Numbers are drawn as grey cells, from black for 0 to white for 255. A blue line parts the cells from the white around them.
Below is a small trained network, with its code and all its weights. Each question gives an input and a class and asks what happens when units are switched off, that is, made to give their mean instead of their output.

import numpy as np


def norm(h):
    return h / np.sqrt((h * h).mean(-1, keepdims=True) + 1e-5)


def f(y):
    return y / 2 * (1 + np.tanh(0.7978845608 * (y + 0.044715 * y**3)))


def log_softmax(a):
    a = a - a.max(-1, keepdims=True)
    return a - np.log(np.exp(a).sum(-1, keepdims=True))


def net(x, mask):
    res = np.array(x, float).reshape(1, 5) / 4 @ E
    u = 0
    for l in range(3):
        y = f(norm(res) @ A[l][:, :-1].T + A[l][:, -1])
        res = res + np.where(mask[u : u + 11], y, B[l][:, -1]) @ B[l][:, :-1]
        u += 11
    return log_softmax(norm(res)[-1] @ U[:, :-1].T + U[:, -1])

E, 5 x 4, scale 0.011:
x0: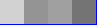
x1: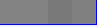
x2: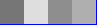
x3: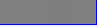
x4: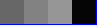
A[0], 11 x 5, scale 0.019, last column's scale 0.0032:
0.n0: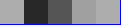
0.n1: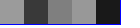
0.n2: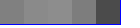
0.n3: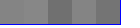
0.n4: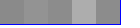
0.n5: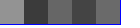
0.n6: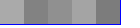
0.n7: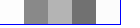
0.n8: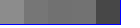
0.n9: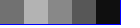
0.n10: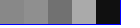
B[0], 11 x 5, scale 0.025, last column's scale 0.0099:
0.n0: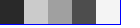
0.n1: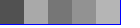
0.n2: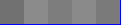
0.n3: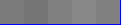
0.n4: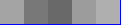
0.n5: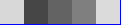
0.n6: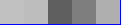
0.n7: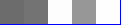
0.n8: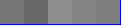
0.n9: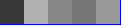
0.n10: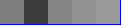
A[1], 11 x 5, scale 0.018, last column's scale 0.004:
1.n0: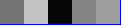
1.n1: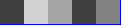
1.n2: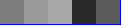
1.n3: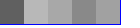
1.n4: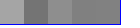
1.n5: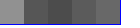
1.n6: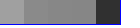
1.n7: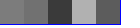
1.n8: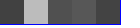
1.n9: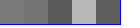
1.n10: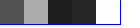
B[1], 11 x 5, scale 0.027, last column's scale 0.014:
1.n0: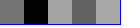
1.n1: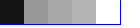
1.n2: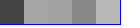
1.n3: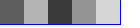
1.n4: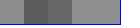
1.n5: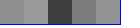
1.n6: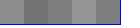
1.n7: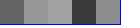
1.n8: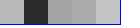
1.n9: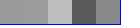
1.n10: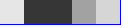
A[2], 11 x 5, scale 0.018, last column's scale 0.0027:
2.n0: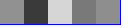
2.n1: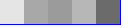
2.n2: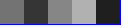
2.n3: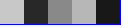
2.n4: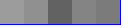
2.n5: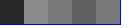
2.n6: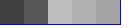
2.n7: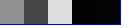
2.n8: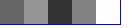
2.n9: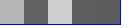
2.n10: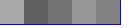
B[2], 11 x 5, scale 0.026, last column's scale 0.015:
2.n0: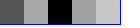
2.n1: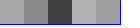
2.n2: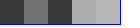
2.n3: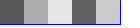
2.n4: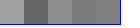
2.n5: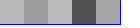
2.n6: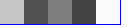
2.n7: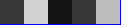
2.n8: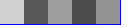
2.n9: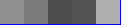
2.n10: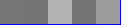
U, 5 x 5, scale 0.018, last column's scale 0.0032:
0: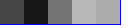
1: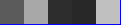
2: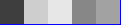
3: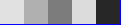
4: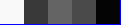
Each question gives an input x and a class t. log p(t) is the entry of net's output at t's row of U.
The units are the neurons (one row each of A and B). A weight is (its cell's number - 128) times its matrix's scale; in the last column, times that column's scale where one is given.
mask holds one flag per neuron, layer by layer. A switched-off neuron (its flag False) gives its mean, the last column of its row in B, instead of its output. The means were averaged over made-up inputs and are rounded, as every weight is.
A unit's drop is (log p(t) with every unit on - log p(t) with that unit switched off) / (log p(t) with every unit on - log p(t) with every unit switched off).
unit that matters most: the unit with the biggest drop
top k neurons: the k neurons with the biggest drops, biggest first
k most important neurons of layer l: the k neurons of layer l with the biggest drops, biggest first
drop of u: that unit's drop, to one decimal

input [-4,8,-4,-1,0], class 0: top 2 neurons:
0.n7; 0.n0
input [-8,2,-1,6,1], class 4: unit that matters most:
0.n0
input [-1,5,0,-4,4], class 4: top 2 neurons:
0.n0; 0.n7
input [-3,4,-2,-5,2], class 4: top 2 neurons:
0.n7; 1.n5
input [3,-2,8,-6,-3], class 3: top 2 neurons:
2.n1; 0.n0
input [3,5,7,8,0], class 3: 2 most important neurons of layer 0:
0.n0; 0.n4
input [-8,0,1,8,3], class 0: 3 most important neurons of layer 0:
0.n7; 0.n5; 0.n4
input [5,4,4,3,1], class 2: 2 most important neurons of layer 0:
0.n5; 0.n9
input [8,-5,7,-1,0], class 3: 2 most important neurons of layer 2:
2.n3; 2.n1
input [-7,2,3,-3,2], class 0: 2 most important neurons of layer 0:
0.n7; 0.n5
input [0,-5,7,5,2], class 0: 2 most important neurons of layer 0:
0.n7; 0.n9
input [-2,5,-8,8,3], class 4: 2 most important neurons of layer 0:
0.n5; 0.n7
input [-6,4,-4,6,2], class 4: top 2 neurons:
0.n7; 0.n5
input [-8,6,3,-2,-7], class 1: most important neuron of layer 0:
0.n7
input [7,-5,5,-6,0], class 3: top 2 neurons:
0.n0; 1.n1
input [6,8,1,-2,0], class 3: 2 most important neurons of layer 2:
2.n3; 2.n1
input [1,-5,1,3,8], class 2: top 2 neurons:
0.n9; 1.n2
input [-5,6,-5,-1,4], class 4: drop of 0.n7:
1.2
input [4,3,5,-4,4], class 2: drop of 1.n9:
0.0
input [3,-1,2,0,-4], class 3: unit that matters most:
2.n1
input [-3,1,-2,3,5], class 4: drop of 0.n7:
1.1
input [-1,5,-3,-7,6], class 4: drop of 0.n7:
1.1
